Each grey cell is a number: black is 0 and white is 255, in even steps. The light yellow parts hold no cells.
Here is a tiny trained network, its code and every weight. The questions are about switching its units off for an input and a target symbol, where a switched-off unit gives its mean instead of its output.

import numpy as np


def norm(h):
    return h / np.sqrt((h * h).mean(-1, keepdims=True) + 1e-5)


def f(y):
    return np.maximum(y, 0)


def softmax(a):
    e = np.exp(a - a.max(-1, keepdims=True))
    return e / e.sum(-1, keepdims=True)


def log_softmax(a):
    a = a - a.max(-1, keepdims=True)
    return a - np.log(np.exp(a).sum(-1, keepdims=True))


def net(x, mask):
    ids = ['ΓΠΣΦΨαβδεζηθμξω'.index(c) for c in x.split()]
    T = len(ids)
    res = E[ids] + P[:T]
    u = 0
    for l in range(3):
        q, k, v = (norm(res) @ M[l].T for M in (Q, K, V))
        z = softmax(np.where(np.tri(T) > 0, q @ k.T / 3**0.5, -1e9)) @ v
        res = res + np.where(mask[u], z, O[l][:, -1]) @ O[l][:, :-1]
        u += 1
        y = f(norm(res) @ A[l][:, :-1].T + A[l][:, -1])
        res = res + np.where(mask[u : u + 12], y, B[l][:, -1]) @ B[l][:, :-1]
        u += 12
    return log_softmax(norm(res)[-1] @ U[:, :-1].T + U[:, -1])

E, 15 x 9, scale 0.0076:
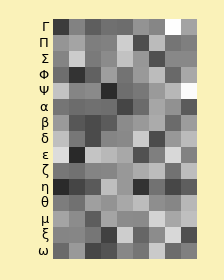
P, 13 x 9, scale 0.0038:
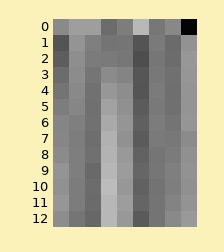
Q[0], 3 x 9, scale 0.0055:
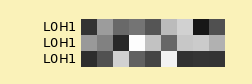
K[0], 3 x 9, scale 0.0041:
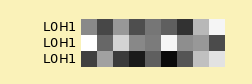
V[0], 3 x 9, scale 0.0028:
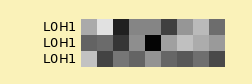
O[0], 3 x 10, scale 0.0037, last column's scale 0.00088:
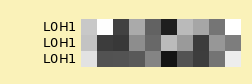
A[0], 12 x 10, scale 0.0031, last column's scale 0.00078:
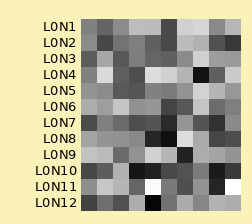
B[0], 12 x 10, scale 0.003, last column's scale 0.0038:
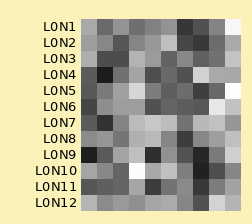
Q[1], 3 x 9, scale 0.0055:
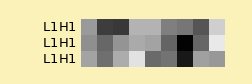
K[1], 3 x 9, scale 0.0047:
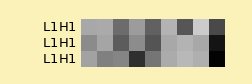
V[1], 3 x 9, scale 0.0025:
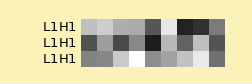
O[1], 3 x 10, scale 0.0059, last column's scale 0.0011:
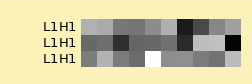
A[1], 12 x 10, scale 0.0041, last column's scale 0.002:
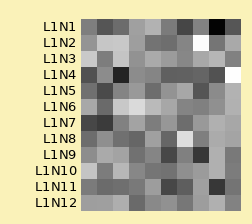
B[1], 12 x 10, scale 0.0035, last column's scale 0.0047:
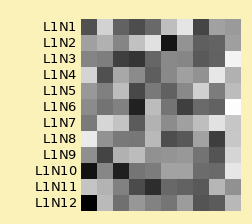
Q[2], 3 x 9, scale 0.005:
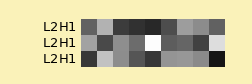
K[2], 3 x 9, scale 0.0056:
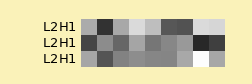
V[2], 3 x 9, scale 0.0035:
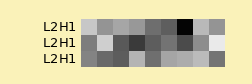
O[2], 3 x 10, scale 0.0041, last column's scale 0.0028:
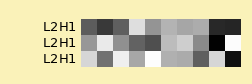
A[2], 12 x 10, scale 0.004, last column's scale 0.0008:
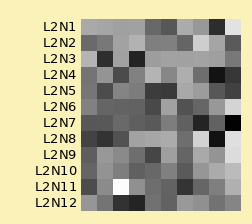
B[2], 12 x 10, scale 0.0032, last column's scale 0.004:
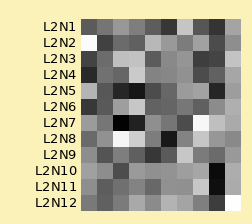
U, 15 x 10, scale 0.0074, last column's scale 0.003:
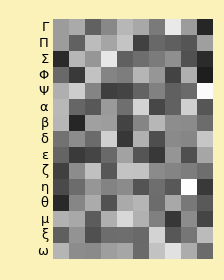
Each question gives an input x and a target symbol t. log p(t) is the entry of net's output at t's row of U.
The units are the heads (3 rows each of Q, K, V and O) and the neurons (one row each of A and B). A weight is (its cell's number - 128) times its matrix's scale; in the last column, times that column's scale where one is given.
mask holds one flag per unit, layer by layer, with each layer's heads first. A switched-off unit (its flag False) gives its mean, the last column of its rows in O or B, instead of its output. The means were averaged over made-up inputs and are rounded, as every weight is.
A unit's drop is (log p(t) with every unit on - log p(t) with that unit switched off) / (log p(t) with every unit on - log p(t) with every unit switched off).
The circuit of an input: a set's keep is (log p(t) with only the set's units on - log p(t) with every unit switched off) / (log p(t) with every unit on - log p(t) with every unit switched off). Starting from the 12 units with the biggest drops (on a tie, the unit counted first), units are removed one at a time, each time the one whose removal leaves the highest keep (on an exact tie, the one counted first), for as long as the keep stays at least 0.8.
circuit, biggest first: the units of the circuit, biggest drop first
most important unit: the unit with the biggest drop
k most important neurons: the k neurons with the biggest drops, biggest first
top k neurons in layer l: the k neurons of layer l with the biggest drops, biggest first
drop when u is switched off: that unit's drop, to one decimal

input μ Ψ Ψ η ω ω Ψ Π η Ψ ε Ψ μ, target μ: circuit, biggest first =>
(L0N1 L1H1)
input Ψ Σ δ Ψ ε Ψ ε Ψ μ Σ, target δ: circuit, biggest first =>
(L0N9 L0N11 L0N4 L1N4)
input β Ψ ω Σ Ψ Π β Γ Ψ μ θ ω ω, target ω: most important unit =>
L0N4
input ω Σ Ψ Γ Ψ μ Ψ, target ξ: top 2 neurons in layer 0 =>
(L0N7 L0N8)
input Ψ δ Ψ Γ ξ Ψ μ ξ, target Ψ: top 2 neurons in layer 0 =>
(L0N1 L0N6)
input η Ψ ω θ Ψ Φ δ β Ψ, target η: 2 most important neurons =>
(L0N10 L1N1)
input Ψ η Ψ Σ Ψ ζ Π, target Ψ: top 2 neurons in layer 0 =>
(L0N1 L0N11)
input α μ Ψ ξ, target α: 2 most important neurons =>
(L1N4 L0N10)
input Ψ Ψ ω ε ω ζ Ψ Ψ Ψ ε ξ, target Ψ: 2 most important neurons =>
(L1N10 L1N4)
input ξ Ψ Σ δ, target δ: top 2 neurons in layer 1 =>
(L1N11 L1N2)
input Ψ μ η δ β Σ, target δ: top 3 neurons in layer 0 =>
(L0N9 L0N11 L0N4)
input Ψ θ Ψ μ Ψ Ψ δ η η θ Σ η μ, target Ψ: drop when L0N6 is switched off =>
-0.1
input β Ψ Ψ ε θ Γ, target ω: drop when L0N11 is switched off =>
0.0
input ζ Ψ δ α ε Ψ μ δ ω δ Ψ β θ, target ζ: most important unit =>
L1N7
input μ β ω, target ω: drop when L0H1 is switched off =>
0.1
